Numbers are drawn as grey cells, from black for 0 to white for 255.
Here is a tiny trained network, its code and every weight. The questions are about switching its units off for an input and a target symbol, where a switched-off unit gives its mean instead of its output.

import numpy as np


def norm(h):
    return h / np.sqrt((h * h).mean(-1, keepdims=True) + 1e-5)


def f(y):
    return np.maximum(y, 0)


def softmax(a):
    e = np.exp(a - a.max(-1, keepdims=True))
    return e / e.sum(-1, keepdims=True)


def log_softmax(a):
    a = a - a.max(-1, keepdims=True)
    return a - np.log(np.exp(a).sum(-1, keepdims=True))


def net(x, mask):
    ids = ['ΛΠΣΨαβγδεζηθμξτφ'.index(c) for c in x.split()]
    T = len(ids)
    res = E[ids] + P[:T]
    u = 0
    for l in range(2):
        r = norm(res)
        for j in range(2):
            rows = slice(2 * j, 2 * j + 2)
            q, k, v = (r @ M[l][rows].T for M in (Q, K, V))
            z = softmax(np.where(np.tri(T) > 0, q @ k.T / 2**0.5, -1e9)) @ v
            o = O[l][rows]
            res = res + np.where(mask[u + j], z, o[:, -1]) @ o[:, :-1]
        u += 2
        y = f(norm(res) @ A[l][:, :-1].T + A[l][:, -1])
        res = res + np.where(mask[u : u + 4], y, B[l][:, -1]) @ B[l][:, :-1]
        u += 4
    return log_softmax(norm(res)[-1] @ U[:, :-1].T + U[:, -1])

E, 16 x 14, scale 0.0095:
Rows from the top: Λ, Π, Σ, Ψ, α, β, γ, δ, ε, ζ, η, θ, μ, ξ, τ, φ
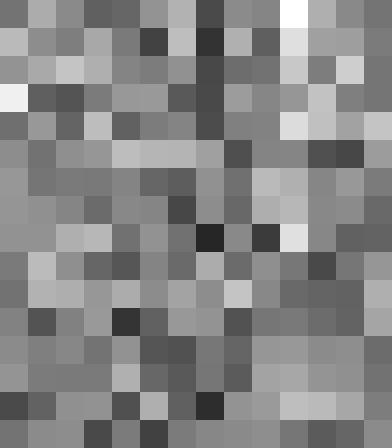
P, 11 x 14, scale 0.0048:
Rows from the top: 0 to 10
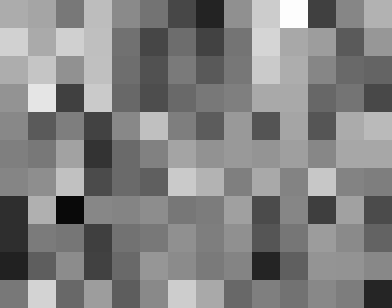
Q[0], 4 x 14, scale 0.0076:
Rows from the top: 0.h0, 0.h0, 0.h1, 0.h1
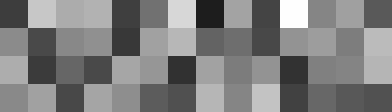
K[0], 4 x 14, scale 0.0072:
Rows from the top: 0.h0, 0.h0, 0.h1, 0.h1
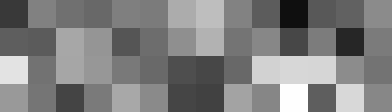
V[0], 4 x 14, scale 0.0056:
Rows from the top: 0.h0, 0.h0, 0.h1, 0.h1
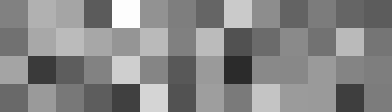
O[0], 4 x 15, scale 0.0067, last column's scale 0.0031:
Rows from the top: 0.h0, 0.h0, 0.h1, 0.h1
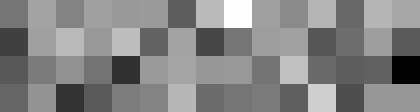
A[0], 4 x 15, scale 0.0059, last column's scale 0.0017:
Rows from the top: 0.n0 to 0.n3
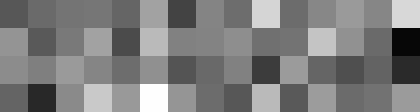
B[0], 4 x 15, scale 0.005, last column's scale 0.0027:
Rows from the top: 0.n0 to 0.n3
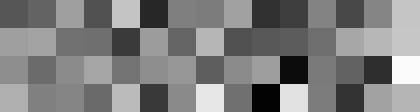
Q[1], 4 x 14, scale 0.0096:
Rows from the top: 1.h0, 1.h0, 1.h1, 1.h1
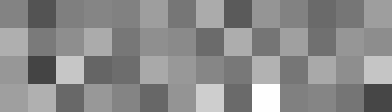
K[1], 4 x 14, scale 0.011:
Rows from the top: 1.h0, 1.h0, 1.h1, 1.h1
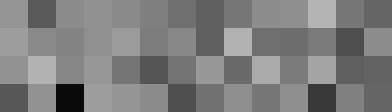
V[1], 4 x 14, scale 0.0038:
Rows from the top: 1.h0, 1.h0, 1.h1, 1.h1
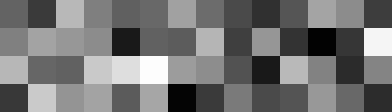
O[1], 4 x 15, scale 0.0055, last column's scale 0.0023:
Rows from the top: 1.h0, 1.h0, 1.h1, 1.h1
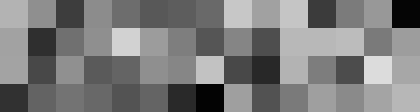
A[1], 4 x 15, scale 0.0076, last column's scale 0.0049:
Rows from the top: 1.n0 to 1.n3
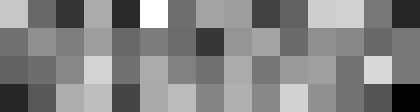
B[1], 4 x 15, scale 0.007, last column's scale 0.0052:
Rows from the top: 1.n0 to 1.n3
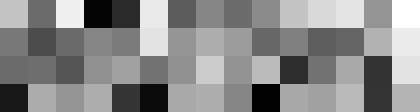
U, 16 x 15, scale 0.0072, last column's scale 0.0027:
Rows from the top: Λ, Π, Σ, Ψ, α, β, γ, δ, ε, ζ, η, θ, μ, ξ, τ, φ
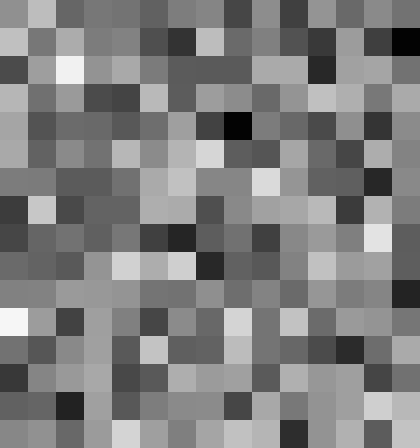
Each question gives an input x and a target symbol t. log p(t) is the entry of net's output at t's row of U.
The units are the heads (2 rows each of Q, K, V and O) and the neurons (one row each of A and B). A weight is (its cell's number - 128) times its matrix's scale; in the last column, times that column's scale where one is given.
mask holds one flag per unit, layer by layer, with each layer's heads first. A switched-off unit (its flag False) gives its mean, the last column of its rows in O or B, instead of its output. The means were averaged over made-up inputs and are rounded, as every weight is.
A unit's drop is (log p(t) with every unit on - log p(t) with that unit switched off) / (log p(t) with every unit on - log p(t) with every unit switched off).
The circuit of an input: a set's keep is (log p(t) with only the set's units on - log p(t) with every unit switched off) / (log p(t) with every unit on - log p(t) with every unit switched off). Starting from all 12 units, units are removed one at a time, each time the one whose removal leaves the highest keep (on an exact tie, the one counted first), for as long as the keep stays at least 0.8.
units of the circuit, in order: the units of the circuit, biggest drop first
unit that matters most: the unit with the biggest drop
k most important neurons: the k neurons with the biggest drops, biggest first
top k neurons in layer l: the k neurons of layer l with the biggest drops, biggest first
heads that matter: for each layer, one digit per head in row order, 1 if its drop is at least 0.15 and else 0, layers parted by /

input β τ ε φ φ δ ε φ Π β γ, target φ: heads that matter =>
00 / 01
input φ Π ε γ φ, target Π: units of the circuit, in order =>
(1.n0; 0.h1; 1.n1)
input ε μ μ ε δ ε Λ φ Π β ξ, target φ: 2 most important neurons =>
(1.n0; 1.n1)
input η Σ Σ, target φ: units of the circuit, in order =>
(0.h0; 1.n2)
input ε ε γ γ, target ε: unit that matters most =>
0.n0
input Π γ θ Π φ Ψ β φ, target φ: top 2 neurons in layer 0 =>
(0.n3; 0.n1)
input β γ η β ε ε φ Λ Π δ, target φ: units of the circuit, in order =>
(1.h1; 0.n0)
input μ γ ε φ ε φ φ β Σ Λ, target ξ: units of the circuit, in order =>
(1.n3; 0.h1)
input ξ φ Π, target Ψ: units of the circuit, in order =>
(0.h0; 1.n0)
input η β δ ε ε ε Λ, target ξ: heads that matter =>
00 / 00
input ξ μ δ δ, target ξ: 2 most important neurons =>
(1.n3; 1.n0)
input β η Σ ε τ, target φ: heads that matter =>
10 / 00
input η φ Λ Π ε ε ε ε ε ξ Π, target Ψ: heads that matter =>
10 / 00
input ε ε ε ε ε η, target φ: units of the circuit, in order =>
(1.n2; 0.h0)
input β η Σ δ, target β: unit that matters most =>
1.h1
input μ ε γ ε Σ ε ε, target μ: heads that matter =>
01 / 10
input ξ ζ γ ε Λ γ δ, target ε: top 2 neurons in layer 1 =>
(1.n0; 1.n2)
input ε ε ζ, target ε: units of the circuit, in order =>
(1.h1; 1.n0)
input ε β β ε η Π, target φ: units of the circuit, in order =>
(0.h0; 1.n2)
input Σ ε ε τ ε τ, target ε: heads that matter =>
00 / 00
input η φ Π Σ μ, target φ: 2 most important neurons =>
(1.n0; 0.n3)
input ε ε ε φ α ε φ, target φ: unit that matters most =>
1.h1
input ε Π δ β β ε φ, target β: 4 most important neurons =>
(1.n0; 0.n0; 1.n3; 0.n1)
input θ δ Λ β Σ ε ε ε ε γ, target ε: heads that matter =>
00 / 00
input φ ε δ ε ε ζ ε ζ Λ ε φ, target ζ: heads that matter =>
00 / 10
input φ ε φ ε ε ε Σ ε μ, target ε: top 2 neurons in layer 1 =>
(1.n2; 1.n0)
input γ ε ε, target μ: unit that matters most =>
1.n1
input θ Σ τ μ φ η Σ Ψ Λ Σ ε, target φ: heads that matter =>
11 / 00
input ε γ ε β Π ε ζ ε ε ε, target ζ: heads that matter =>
11 / 00
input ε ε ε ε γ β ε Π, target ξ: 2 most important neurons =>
(1.n3; 0.n3)
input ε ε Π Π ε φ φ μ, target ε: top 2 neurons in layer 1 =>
(1.n0; 1.n2)
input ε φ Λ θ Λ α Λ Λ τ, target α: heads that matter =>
10 / 00
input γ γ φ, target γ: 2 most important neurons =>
(1.n0; 0.n3)
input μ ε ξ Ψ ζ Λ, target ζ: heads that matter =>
11 / 10
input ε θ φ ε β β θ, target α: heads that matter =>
10 / 00
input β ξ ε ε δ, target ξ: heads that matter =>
11 / 00
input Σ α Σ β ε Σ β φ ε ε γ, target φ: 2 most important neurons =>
(1.n0; 1.n1)
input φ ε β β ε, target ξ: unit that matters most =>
0.h0
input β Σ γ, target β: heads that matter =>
00 / 01
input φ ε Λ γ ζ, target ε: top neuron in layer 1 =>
(1.n0)
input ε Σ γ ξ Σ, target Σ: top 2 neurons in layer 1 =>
(1.n0; 1.n2)
